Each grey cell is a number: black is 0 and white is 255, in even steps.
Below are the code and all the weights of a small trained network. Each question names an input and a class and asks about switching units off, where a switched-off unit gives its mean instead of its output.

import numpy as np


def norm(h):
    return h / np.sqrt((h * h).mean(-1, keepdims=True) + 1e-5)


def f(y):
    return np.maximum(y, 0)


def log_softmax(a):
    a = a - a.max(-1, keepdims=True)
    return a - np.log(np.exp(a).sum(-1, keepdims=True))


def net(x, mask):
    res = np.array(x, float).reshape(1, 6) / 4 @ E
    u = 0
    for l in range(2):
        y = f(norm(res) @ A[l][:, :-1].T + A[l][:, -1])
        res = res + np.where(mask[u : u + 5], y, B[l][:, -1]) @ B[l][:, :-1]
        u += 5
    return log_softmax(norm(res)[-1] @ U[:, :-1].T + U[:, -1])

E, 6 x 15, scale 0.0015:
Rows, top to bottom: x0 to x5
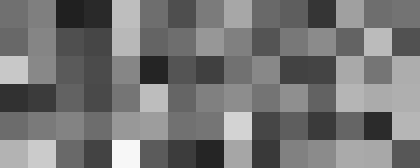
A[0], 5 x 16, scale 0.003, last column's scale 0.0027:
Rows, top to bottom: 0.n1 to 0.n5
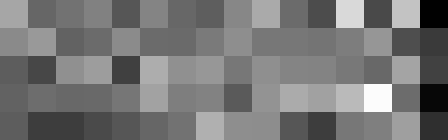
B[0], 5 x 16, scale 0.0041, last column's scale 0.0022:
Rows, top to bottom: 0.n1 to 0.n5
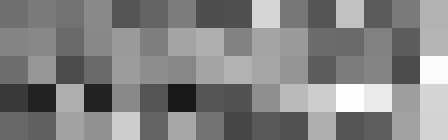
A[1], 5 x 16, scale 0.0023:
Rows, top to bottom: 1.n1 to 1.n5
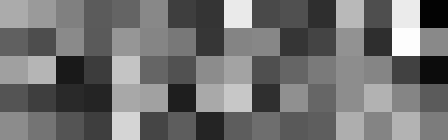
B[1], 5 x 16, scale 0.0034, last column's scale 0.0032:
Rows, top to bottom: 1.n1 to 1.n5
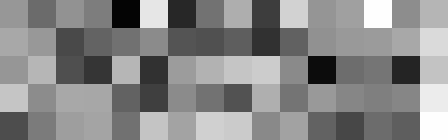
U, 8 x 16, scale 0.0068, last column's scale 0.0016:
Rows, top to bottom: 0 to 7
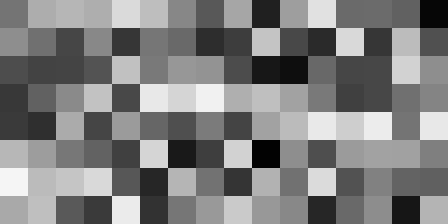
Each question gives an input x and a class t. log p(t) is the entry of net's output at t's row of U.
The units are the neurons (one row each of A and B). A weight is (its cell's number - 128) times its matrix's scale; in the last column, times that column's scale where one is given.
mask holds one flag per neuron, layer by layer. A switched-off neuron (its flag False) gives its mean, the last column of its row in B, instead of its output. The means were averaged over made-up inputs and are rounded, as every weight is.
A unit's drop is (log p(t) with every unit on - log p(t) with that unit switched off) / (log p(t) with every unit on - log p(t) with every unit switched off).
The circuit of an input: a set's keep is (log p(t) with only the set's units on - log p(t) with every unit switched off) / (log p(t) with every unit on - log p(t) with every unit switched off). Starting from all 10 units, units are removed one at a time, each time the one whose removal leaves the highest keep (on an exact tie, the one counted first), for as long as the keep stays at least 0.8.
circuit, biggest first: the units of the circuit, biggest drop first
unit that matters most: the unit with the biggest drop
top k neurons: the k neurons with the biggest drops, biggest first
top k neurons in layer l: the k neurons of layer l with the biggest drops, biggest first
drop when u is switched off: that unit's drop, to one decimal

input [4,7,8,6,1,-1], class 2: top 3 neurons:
(0.n5 0.n3 1.n2)
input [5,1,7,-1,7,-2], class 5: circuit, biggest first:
(1.n1)
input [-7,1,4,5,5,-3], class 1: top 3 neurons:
(0.n1 1.n5 0.n3)
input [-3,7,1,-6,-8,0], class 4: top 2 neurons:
(0.n4 1.n4)
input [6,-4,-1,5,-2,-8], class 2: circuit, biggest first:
(0.n5 1.n2)
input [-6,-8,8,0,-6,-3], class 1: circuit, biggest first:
(0.n1 1.n4)
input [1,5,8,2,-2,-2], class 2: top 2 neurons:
(0.n5 0.n3)
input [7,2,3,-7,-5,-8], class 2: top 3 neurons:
(1.n4 0.n5 1.n1)
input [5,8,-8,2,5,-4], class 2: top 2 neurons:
(0.n5 1.n5)
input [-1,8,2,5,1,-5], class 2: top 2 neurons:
(0.n5 1.n1)
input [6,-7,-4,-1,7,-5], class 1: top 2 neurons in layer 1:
(1.n5 1.n2)
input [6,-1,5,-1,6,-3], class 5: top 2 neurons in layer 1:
(1.n1 1.n2)
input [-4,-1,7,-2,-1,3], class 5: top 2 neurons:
(0.n3 1.n4)
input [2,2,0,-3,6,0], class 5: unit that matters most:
0.n3
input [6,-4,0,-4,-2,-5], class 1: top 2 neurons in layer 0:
(0.n1 0.n2)
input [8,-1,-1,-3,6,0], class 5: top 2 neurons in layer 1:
(1.n1 1.n2)
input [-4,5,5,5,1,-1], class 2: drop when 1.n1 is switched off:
0.2
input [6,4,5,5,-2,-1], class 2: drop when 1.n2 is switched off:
0.3
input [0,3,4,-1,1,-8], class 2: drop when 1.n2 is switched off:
0.0
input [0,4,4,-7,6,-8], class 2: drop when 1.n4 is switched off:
0.1
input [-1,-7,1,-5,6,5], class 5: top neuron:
(1.n1)
